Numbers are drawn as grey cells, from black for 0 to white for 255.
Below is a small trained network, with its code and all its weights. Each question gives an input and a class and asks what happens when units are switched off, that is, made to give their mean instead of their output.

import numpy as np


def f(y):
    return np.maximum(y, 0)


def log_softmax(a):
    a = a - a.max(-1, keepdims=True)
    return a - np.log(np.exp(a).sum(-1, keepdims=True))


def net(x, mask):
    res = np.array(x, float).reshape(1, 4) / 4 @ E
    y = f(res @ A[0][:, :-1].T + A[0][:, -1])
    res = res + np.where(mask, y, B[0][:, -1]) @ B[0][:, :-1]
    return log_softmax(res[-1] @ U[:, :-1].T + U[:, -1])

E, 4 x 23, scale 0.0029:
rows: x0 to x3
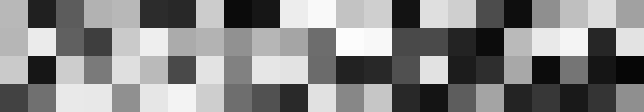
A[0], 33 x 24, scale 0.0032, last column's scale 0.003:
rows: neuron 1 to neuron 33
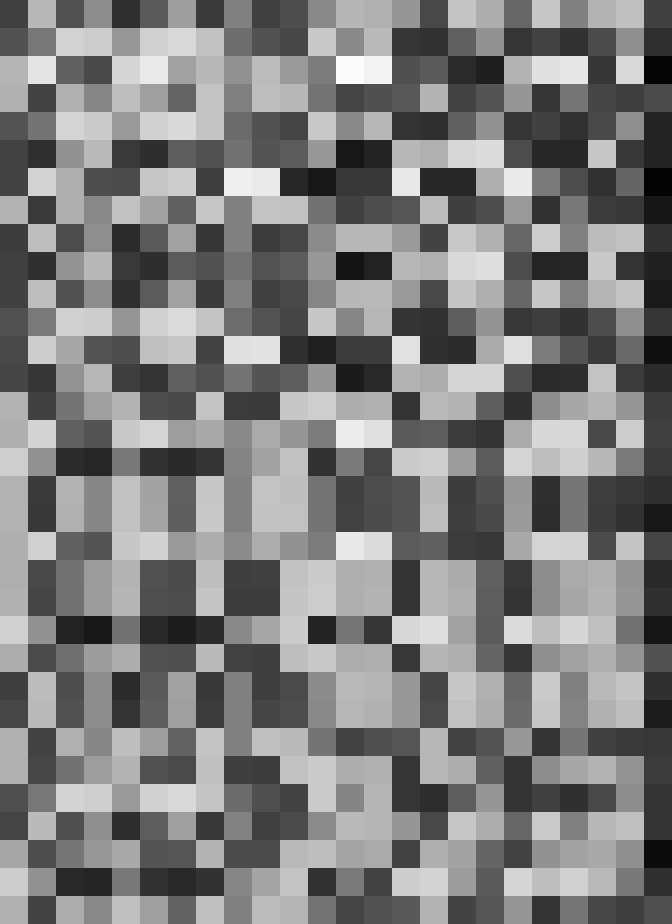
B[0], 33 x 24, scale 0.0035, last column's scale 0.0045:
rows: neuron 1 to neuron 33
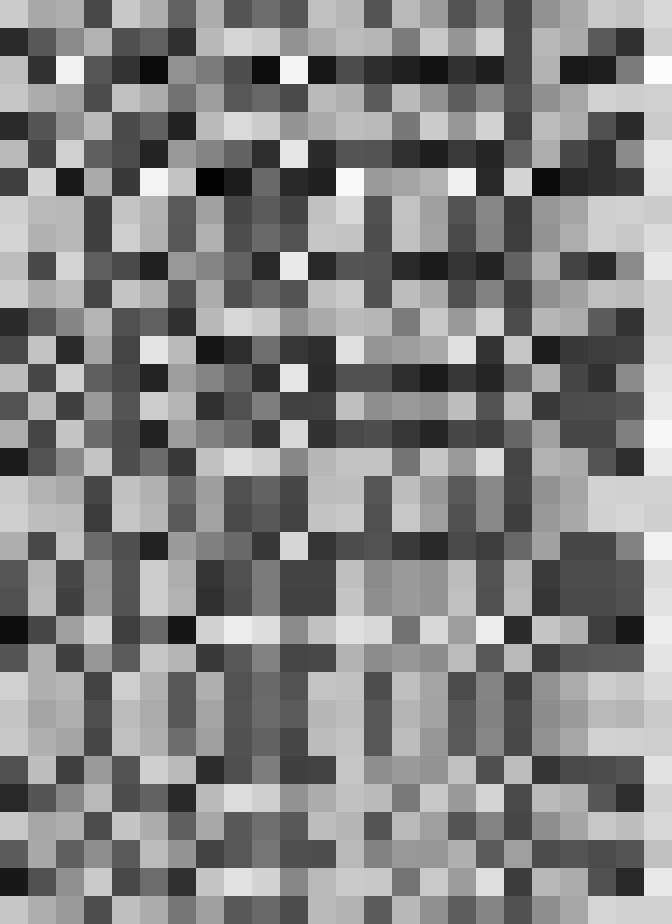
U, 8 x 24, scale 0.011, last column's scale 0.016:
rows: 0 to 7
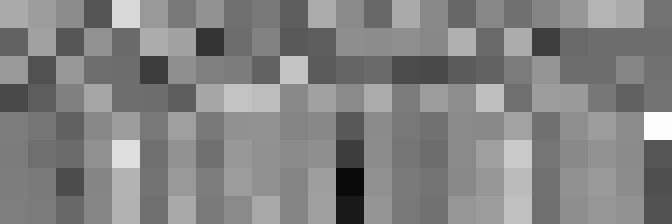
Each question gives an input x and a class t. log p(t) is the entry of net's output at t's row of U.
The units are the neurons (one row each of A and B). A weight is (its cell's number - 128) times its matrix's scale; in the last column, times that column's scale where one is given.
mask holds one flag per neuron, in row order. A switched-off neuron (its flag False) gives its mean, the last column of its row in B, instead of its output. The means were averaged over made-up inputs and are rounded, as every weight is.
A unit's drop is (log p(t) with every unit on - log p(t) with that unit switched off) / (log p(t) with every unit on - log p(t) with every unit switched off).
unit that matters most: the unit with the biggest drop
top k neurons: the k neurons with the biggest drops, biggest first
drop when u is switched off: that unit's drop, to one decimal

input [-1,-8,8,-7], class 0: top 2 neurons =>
(neuron 19; neuron 8)
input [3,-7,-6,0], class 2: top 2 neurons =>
(neuron 10; neuron 6)
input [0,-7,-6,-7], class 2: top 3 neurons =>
(neuron 10; neuron 6; neuron 14)
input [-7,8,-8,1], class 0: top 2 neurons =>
(neuron 9; neuron 25)
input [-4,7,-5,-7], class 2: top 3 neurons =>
(neuron 3; neuron 16; neuron 20)
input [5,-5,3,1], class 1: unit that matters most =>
neuron 3
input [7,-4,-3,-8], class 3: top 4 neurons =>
(neuron 23; neuron 32; neuron 17; neuron 7)
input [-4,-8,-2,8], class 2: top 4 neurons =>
(neuron 10; neuron 6; neuron 14; neuron 23)
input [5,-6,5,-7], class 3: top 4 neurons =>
(neuron 23; neuron 32; neuron 17; neuron 3)
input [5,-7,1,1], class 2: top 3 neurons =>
(neuron 10; neuron 6; neuron 14)
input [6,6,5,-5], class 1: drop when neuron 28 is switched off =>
0.2
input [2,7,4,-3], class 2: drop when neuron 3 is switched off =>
0.1
